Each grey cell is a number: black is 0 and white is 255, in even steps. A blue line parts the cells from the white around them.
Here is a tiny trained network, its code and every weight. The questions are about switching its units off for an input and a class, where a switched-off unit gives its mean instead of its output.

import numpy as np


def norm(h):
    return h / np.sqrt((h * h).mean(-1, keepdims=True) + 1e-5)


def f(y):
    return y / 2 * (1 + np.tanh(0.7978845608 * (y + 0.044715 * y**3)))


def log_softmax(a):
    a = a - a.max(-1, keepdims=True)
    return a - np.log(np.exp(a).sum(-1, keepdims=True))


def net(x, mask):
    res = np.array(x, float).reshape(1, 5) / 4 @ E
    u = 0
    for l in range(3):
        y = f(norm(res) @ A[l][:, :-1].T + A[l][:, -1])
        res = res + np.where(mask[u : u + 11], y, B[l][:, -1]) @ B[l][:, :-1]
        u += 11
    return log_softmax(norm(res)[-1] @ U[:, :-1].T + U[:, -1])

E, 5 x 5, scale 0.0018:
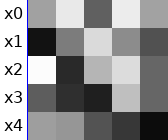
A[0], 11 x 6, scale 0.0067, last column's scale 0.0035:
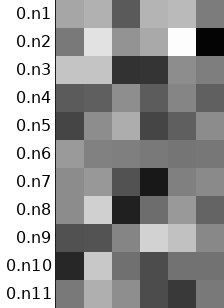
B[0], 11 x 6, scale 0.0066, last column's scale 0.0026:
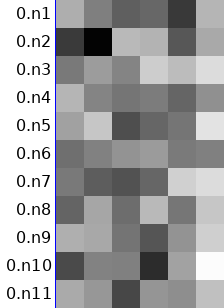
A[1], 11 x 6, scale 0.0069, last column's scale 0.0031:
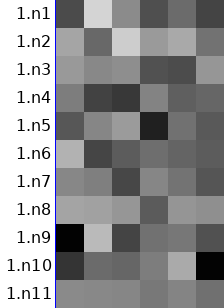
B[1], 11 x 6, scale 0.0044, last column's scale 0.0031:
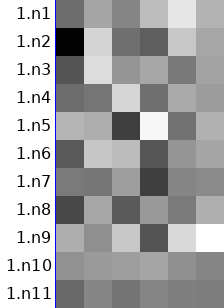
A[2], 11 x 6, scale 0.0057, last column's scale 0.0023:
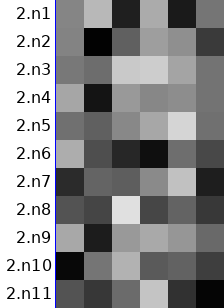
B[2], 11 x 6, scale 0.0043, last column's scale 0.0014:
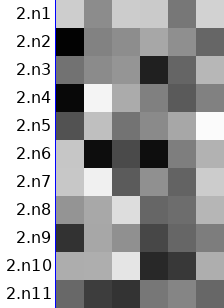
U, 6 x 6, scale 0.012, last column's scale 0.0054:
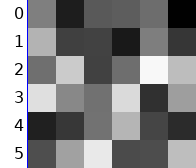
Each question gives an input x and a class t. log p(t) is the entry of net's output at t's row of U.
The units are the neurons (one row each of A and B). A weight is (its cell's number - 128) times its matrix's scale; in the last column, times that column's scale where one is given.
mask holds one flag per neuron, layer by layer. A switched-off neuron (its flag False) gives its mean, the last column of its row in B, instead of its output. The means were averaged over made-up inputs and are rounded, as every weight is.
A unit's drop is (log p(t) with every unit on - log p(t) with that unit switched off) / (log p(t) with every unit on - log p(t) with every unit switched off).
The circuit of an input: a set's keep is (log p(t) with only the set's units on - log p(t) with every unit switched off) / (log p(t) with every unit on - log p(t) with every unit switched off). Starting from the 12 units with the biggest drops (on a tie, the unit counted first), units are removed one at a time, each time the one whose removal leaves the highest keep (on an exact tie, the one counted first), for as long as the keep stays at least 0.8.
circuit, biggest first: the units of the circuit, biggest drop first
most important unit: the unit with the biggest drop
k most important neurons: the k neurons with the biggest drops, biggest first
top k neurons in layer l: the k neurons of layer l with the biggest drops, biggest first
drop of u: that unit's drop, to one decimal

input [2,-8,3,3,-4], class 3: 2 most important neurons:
(0.n1, 0.n7)
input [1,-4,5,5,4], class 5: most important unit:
0.n5
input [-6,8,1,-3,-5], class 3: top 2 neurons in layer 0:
(0.n3, 0.n4)
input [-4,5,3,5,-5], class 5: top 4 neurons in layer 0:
(0.n10, 0.n7, 0.n3, 0.n11)
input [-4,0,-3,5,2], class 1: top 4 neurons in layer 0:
(0.n7, 0.n4, 0.n3, 0.n8)
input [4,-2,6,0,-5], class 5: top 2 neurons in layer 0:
(0.n2, 0.n5)
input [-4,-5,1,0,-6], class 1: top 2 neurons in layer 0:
(0.n9, 0.n3)
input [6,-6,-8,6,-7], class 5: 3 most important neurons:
(0.n2, 0.n5, 0.n1)
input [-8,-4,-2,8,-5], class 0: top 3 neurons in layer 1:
(1.n1, 1.n9, 1.n2)
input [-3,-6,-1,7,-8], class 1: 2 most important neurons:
(0.n9, 2.n6)
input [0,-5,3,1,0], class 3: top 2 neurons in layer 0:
(0.n2, 0.n7)
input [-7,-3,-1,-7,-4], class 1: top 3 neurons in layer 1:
(1.n1, 1.n9, 1.n4)
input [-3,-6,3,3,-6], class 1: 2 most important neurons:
(0.n9, 0.n2)
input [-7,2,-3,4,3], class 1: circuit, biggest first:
(2.n6)
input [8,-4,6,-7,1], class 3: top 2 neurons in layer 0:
(0.n1, 0.n7)
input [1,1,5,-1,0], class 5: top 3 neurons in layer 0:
(0.n5, 0.n3, 0.n10)
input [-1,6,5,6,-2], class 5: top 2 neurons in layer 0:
(0.n3, 0.n10)
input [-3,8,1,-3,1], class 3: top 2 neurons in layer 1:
(1.n5, 1.n2)
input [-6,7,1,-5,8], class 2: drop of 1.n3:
0.3
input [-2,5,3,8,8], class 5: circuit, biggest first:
(1.n4)
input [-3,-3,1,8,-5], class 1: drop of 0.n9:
1.4
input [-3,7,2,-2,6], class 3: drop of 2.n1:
0.2
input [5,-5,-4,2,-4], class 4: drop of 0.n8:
0.1
